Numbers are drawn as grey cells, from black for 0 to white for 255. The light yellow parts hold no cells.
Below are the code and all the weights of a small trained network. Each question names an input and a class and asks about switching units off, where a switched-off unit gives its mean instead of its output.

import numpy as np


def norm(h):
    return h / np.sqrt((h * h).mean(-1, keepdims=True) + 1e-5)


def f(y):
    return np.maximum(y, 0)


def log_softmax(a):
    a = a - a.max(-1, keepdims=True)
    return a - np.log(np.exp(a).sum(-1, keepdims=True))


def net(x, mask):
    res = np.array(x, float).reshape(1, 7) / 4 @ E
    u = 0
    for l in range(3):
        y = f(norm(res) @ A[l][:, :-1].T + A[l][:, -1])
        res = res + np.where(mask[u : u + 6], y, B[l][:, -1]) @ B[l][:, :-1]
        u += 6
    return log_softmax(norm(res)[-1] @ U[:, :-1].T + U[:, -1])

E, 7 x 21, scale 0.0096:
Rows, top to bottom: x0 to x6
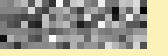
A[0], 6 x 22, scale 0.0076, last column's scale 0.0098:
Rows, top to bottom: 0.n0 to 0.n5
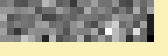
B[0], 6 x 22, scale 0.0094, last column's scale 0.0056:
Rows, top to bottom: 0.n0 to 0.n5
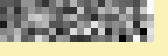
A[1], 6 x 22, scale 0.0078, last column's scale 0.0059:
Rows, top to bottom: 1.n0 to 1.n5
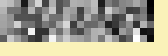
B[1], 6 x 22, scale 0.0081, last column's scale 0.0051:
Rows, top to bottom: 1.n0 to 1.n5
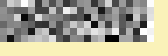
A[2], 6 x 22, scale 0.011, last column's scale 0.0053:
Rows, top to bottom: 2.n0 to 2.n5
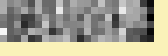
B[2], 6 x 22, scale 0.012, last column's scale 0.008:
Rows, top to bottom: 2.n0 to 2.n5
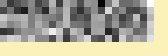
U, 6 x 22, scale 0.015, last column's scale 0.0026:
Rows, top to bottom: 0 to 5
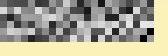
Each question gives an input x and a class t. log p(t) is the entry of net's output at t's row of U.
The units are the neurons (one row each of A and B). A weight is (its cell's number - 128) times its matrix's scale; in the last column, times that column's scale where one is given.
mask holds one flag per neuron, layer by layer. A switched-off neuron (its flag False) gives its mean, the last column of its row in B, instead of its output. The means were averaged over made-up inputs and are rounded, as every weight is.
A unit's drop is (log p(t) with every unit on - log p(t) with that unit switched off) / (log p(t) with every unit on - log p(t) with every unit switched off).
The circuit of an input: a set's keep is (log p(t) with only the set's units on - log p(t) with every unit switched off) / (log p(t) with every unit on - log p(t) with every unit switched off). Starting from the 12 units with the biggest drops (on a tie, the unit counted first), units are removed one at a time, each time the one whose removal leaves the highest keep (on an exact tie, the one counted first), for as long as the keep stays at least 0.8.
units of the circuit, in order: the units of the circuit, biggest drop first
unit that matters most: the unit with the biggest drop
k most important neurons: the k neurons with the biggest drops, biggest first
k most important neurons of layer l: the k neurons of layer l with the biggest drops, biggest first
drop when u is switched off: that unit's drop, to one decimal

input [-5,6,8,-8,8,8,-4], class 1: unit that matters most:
1.n2
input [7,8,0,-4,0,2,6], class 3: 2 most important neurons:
1.n4, 0.n1
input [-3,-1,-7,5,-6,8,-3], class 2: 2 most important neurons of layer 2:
2.n2, 2.n3
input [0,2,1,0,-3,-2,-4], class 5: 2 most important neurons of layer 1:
1.n3, 1.n4
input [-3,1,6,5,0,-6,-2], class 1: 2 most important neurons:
1.n2, 2.n2
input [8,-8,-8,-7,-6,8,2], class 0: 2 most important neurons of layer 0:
0.n1, 0.n4
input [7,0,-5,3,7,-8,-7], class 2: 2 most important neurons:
2.n4, 0.n2
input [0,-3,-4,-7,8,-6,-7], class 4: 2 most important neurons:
1.n0, 0.n4
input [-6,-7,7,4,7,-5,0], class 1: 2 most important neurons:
1.n2, 0.n1
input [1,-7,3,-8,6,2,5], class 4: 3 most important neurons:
1.n0, 0.n1, 1.n4
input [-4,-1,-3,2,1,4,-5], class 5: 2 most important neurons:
1.n3, 2.n0
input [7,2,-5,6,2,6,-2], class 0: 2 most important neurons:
2.n1, 2.n0
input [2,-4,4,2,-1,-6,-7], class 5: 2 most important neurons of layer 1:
1.n3, 1.n5
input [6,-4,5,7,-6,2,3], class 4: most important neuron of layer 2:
2.n5
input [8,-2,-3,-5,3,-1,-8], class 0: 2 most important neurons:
2.n0, 0.n4
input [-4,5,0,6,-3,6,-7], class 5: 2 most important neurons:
1.n3, 2.n4
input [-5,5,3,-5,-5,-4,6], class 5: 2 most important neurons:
0.n4, 2.n5
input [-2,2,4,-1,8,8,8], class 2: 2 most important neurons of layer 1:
1.n5, 1.n3
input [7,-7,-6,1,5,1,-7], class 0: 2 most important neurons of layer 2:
2.n0, 2.n1
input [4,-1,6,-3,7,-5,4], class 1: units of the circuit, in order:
2.n2
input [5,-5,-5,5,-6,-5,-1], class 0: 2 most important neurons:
2.n1, 0.n1
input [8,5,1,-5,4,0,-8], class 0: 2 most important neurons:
2.n0, 0.n4
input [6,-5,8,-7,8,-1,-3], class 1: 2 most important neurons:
2.n3, 2.n2
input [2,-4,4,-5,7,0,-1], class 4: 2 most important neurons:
1.n0, 0.n1
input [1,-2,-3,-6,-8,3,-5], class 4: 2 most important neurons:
1.n0, 0.n4
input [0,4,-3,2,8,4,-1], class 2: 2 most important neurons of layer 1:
1.n5, 1.n2
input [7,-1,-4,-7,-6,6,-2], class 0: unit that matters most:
2.n1
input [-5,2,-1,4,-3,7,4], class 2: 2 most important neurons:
1.n5, 2.n0
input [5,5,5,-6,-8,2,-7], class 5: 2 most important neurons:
1.n3, 2.n5
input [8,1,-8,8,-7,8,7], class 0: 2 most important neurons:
2.n0, 2.n1
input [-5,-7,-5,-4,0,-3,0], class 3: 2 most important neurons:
0.n3, 2.n0
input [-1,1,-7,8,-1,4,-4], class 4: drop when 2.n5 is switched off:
1.1
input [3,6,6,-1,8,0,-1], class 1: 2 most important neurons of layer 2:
2.n3, 2.n2
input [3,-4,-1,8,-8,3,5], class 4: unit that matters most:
2.n5
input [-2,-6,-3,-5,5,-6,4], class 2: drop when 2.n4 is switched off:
0.5
